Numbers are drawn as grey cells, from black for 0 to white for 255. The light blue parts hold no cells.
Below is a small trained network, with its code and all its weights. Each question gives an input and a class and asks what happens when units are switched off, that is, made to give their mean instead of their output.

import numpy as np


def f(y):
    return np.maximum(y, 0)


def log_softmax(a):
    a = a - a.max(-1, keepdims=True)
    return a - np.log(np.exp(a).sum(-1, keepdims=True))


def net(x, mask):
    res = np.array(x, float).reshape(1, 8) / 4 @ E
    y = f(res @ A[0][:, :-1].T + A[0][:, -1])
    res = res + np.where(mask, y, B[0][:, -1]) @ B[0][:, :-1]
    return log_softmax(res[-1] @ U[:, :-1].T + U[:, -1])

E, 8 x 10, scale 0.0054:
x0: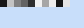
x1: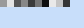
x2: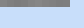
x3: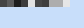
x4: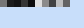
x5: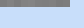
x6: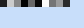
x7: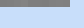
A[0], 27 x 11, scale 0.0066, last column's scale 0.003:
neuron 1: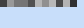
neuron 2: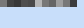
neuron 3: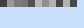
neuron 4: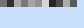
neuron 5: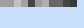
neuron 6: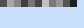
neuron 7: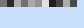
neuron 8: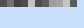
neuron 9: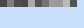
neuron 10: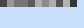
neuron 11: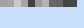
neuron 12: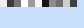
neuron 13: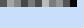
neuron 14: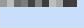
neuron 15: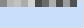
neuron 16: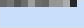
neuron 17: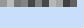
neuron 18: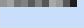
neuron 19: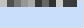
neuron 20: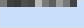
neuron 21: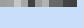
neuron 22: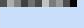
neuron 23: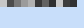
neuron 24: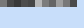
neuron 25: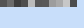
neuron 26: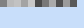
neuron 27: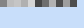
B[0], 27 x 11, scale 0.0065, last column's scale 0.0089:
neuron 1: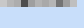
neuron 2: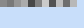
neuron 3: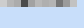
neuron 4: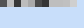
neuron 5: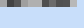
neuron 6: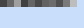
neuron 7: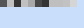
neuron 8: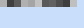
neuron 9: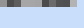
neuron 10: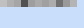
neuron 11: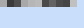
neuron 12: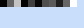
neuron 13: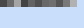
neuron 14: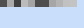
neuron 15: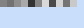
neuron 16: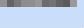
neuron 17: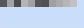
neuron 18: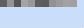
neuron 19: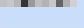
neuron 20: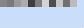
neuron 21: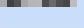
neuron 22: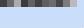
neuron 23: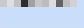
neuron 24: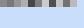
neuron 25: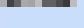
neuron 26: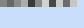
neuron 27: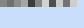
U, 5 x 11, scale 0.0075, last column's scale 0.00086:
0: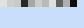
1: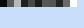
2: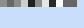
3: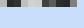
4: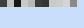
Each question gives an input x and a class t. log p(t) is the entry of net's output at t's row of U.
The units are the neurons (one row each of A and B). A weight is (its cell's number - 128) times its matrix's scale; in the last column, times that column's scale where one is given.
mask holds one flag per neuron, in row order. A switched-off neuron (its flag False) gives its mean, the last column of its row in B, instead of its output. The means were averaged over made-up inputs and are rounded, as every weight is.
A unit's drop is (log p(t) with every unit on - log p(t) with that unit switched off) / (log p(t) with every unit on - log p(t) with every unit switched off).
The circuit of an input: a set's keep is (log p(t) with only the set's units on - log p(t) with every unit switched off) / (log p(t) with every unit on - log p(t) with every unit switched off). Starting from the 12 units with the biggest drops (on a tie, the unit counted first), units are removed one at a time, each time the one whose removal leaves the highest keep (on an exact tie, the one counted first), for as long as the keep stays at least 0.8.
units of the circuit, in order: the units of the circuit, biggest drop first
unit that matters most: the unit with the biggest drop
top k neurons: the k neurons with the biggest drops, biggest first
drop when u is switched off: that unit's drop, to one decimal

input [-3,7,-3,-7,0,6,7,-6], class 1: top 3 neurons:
neuron 22; neuron 6; neuron 13
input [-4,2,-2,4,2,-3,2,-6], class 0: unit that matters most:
neuron 23
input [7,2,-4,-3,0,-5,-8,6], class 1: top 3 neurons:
neuron 12; neuron 23; neuron 19
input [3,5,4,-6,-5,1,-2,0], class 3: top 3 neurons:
neuron 11; neuron 21; neuron 5
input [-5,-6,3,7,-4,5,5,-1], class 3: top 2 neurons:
neuron 8; neuron 25
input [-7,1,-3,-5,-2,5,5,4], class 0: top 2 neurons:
neuron 23; neuron 19
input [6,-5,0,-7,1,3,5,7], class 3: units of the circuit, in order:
neuron 11; neuron 21
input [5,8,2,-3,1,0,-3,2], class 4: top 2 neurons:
neuron 14; neuron 17
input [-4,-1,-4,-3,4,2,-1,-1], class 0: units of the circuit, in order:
neuron 23; neuron 19
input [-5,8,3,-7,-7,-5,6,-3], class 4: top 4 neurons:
neuron 14; neuron 17; neuron 12; neuron 18
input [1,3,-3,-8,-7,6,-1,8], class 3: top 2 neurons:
neuron 11; neuron 21
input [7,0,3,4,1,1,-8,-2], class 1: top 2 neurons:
neuron 12; neuron 23
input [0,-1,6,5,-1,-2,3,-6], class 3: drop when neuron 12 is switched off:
0.3
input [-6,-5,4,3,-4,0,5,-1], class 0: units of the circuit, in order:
neuron 23
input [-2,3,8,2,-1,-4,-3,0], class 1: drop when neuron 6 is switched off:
-0.1
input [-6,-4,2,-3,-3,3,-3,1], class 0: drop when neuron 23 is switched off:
0.3
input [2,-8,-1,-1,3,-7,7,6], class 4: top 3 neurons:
neuron 7; neuron 4; neuron 12
